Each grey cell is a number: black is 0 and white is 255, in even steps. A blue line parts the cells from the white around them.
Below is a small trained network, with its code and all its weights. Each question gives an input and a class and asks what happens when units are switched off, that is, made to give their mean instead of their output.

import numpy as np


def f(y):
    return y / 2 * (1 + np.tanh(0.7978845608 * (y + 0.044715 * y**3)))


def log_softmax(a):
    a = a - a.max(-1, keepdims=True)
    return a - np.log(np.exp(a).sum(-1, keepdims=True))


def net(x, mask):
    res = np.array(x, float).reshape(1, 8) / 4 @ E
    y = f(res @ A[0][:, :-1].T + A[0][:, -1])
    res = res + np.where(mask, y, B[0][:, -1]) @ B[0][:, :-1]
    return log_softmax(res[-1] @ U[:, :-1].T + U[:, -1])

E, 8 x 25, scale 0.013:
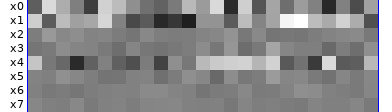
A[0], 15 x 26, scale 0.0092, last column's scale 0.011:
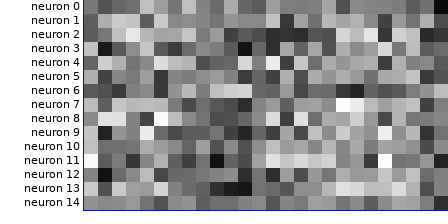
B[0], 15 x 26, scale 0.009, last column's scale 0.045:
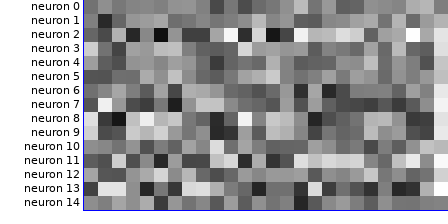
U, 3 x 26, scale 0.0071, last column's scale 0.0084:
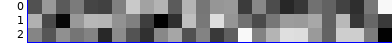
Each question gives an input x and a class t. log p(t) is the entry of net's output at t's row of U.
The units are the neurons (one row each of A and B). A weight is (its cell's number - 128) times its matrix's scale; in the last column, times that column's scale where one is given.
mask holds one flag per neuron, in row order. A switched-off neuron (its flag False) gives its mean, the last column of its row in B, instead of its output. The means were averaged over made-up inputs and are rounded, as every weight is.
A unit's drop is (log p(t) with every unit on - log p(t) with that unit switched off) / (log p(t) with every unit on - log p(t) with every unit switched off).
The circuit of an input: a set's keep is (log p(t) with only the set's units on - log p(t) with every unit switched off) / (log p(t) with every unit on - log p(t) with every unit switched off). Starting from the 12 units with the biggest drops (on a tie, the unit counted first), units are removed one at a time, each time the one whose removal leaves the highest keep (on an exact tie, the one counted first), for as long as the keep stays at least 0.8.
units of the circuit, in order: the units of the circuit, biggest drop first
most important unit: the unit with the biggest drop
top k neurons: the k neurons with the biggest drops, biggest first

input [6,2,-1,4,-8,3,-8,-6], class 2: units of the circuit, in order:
neuron 2
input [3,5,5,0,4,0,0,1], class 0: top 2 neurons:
neuron 13; neuron 2
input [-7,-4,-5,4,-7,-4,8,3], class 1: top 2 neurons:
neuron 11; neuron 12
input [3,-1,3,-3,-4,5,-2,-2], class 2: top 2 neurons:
neuron 9; neuron 2
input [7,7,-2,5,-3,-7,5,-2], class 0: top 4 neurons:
neuron 13; neuron 7; neuron 9; neuron 3
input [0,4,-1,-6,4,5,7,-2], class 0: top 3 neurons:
neuron 2; neuron 13; neuron 7
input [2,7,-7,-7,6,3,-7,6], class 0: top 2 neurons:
neuron 13; neuron 7
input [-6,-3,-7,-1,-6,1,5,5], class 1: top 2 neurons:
neuron 11; neuron 12
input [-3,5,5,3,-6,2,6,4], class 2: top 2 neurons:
neuron 2; neuron 6
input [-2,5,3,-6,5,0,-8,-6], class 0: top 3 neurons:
neuron 13; neuron 2; neuron 7
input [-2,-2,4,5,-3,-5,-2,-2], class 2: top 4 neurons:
neuron 13; neuron 7; neuron 8; neuron 9
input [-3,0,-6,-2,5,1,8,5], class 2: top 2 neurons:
neuron 11; neuron 8
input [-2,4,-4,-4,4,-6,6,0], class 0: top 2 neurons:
neuron 2; neuron 13
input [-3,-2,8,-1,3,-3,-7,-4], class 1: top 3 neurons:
neuron 2; neuron 13; neuron 7
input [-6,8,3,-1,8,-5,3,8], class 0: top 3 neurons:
neuron 13; neuron 7; neuron 2
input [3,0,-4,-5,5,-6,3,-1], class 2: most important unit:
neuron 11
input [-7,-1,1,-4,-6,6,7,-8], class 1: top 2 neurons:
neuron 11; neuron 9
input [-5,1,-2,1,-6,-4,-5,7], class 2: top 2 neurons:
neuron 2; neuron 8
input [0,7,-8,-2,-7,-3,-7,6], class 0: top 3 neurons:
neuron 13; neuron 7; neuron 11
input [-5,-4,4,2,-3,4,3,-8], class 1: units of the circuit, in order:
neuron 13
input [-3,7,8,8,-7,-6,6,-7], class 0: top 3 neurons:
neuron 13; neuron 7; neuron 11
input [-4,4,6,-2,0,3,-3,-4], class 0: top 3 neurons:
neuron 13; neuron 7; neuron 8
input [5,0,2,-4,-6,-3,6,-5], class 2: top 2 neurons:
neuron 2; neuron 9
